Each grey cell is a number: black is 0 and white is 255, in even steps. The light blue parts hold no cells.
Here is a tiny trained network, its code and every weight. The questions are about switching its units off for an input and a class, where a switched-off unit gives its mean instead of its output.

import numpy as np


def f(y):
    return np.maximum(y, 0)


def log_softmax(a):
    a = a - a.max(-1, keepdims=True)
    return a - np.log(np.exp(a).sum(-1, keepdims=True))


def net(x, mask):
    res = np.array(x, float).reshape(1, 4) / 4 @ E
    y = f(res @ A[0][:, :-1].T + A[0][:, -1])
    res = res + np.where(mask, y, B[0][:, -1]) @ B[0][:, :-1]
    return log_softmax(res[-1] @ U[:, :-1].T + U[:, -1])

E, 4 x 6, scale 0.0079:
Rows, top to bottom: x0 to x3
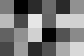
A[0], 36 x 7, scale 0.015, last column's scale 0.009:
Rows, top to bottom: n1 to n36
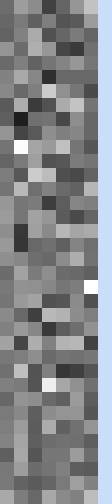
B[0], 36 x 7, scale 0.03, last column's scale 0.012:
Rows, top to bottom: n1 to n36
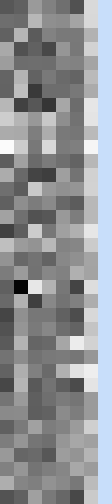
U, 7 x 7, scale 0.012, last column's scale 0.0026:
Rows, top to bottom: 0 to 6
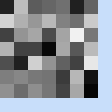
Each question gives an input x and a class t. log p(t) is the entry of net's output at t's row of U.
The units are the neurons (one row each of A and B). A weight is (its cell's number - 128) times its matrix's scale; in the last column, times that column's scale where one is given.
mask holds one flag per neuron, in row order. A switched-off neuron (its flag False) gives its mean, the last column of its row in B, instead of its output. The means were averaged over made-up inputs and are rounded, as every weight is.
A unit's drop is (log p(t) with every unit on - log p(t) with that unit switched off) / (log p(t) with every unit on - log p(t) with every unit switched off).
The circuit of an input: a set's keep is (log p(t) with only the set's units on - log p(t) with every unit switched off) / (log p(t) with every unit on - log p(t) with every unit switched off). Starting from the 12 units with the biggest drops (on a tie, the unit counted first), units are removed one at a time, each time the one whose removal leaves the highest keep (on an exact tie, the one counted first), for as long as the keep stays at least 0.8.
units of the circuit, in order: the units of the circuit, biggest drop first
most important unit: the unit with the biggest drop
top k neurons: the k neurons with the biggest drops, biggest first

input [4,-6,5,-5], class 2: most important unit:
n27
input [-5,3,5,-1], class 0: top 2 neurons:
n9, n18
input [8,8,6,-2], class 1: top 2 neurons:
n9, n18
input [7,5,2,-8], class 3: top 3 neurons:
n13, n4, n11
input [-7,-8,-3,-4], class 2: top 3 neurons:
n27, n9, n31
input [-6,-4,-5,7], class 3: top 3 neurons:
n8, n9, n33
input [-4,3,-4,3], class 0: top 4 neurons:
n9, n28, n18, n23
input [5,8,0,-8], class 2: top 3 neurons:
n25, n17, n8
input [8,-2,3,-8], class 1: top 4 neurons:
n9, n18, n8, n10
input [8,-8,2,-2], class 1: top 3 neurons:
n9, n18, n17
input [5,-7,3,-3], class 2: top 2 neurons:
n27, n11
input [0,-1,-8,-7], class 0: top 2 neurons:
n28, n8
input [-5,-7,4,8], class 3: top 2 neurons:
n8, n17
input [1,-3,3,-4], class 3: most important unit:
n4
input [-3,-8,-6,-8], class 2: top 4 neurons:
n27, n31, n8, n14
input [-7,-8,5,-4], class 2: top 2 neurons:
n27, n9
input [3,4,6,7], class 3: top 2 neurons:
n8, n28
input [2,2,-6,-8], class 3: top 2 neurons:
n13, n4
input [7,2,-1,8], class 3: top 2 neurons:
n8, n11
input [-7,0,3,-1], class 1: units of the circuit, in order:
n11
